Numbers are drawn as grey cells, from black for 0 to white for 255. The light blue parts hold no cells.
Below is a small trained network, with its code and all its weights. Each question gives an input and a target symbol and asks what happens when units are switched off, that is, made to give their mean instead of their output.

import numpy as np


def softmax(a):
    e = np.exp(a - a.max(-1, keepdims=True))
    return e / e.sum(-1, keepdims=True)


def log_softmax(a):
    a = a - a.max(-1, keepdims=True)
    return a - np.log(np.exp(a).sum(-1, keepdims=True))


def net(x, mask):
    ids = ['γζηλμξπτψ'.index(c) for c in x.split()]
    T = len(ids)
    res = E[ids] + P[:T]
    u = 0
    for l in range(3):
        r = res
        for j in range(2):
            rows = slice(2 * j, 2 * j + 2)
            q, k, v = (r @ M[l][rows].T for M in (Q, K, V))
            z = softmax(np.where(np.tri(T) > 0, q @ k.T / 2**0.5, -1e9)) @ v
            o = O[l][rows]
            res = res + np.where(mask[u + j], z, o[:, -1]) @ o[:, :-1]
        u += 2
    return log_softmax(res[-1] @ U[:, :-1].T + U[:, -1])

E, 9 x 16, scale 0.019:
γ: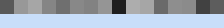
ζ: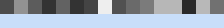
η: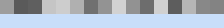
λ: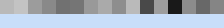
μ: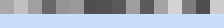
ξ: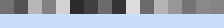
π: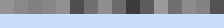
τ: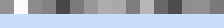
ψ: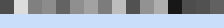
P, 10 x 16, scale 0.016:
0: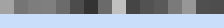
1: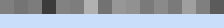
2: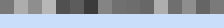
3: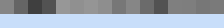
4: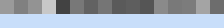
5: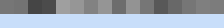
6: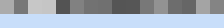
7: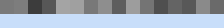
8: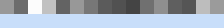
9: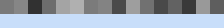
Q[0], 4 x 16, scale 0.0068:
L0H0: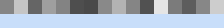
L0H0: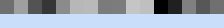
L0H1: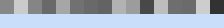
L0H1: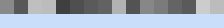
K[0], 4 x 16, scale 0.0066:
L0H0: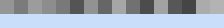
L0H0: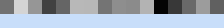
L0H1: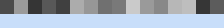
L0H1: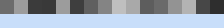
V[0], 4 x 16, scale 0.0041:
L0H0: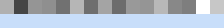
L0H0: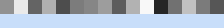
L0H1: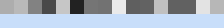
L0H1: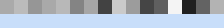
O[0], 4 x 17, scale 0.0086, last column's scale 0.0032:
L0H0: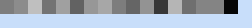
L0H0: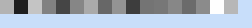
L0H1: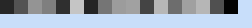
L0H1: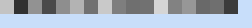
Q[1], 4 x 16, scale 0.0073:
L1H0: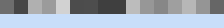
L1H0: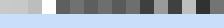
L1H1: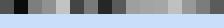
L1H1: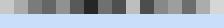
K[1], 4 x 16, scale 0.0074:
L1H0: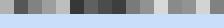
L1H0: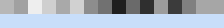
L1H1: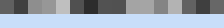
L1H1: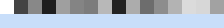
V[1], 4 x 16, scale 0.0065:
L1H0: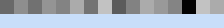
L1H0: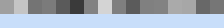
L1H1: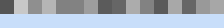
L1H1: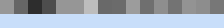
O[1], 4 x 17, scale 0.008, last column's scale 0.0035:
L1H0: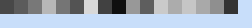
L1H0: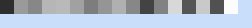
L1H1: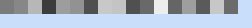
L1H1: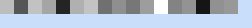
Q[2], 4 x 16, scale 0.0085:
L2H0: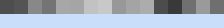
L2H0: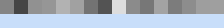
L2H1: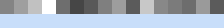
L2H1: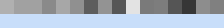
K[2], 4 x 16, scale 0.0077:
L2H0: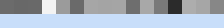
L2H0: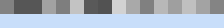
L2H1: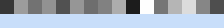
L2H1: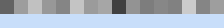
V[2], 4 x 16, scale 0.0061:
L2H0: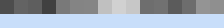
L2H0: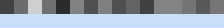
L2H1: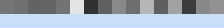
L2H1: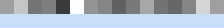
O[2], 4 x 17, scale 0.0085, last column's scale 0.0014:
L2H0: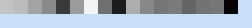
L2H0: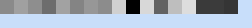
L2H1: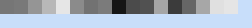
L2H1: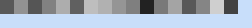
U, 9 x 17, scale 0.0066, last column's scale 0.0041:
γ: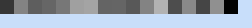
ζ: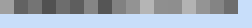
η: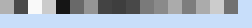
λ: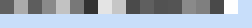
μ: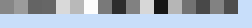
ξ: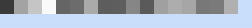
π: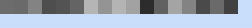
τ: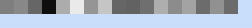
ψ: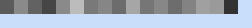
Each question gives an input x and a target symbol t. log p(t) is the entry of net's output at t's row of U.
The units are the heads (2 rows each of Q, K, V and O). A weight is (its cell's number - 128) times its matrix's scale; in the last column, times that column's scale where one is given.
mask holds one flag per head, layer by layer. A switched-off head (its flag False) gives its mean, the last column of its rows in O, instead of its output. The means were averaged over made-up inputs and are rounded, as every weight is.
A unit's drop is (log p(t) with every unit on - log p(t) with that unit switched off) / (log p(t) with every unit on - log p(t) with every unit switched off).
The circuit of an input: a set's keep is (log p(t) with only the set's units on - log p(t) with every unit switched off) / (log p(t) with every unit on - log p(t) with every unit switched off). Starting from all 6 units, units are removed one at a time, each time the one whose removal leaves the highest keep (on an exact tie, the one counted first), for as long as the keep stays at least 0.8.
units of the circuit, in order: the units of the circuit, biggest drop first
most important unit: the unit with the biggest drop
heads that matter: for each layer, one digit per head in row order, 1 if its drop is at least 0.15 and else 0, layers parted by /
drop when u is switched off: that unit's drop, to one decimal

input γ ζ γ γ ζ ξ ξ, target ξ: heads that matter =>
10 / 10 / 00
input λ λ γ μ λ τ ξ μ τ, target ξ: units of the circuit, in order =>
L1H0, L2H1
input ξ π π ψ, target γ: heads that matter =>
00 / 10 / 00
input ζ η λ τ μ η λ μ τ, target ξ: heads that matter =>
10 / 00 / 01
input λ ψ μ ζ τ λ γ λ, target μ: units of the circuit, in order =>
L0H1
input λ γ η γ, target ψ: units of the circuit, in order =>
L0H1, L2H0, L1H0
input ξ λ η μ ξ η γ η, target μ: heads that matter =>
01 / 00 / 10
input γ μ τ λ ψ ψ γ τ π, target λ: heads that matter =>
10 / 00 / 10
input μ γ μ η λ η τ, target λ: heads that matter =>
00 / 01 / 00
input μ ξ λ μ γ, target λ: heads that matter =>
01 / 00 / 10
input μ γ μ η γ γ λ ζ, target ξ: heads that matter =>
00 / 10 / 00
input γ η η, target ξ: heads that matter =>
10 / 00 / 10
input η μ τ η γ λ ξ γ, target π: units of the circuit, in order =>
L2H1, L0H0, L0H1
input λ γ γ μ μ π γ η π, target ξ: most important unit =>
L1H0
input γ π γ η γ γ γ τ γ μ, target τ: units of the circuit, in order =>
L1H1, L2H0, L0H0
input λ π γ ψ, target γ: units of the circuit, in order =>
L0H0, L1H1
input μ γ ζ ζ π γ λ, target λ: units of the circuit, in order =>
L1H1, L0H0
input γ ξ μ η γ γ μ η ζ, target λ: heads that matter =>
10 / 00 / 10
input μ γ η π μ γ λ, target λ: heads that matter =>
10 / 01 / 00
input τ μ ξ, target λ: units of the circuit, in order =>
L1H1
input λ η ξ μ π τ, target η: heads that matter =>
10 / 00 / 00
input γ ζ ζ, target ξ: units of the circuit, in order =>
L1H0, L0H0
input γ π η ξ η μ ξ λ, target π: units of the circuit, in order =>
L2H1, L1H0, L1H1
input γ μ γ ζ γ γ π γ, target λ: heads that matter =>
01 / 01 / 10
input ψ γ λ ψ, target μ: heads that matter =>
01 / 01 / 00
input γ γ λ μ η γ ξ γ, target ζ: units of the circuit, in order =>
L2H1, L1H0, L0H1
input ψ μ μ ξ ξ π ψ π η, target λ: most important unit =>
L0H0
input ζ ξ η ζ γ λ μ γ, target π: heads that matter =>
01 / 00 / 01
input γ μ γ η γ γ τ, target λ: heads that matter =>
00 / 01 / 10
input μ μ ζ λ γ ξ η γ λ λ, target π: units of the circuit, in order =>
L2H1, L1H0
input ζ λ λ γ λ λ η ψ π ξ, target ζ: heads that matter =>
00 / 10 / 01
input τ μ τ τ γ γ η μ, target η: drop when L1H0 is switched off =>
0.1
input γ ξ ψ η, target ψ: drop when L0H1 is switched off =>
-0.1
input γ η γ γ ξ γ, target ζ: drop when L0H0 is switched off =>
0.1
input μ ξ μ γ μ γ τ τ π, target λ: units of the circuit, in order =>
L2H0
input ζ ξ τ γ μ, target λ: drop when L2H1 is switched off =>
0.0
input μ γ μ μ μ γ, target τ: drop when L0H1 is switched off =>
0.4
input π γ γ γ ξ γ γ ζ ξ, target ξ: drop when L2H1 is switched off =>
-0.1
